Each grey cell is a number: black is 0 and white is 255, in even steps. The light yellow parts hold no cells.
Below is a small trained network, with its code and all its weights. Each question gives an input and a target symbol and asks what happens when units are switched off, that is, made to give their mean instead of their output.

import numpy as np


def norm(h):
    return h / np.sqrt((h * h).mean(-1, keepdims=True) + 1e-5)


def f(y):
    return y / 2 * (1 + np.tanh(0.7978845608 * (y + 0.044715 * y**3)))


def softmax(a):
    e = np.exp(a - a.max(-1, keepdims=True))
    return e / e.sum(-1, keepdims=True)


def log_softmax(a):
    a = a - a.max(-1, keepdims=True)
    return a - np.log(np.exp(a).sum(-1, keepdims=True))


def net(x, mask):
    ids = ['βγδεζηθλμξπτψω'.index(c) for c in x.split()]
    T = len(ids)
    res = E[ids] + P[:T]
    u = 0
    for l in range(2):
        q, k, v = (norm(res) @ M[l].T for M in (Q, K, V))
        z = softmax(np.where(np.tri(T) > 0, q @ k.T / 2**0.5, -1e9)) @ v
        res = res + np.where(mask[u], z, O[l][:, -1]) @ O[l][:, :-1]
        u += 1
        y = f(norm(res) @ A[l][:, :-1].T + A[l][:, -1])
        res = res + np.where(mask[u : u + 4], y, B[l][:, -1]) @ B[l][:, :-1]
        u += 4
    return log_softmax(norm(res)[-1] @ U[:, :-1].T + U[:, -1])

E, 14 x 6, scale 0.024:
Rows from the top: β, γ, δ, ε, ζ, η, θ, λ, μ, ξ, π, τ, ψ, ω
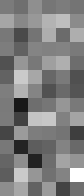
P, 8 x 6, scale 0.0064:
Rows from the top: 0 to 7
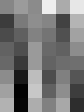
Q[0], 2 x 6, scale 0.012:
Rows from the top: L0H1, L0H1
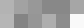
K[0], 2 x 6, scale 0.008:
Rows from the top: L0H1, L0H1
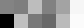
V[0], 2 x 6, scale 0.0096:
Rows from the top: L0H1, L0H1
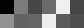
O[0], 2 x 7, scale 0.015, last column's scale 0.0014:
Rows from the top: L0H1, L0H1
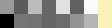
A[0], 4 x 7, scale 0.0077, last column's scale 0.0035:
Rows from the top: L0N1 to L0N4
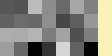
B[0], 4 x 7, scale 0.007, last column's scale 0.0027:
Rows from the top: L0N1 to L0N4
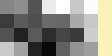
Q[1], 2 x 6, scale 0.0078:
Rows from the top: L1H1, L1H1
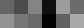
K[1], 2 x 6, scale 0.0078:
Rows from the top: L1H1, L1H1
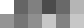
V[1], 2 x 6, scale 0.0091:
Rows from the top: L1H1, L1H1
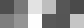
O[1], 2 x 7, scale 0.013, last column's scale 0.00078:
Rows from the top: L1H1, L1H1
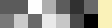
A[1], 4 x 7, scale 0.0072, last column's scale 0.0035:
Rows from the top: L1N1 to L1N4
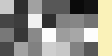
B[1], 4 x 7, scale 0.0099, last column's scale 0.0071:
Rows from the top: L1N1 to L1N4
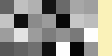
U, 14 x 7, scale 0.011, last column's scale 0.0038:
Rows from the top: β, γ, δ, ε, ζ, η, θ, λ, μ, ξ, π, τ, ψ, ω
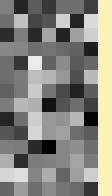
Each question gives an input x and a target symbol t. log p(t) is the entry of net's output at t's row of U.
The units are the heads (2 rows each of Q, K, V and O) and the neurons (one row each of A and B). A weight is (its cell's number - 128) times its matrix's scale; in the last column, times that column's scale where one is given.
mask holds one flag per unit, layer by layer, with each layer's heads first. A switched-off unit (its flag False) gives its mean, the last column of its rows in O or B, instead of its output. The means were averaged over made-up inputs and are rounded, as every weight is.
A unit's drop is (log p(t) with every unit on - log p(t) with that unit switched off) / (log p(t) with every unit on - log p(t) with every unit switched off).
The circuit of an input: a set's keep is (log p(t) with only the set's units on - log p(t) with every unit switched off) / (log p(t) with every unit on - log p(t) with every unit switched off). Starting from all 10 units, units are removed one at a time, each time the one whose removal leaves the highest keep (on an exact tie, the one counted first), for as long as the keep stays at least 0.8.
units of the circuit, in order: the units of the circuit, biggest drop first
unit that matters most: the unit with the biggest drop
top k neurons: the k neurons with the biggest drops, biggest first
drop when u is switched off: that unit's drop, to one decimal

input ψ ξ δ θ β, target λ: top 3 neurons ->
(L1N1 L0N3 L0N1)
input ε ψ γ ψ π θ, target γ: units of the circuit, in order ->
(L1H1)
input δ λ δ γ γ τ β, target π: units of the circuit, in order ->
(L1H1 L0N4)
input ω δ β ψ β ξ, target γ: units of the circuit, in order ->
(L1H1 L0H1)
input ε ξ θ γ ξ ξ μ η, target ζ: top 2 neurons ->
(L1N2 L1N3)
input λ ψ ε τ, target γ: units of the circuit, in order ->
(L0H1 L1H1)
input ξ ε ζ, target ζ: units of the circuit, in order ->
(L1N2 L0H1)
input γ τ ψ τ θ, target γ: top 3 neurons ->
(L1N2 L0N3 L0N1)
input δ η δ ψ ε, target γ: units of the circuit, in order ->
(L1H1 L0H1)
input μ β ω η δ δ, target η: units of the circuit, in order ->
(L1H1 L1N3)
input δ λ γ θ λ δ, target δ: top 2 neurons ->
(L0N2 L1N1)
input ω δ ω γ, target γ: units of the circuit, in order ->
(L1N4 L1N2)
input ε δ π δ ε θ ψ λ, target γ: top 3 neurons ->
(L1N2 L0N1 L0N4)
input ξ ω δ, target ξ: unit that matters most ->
L0H1
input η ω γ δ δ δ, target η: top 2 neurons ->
(L0N1 L1N3)
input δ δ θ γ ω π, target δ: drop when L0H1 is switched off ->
0.7
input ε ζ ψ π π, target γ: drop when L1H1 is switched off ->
1.3
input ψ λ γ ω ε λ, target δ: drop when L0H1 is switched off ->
0.8
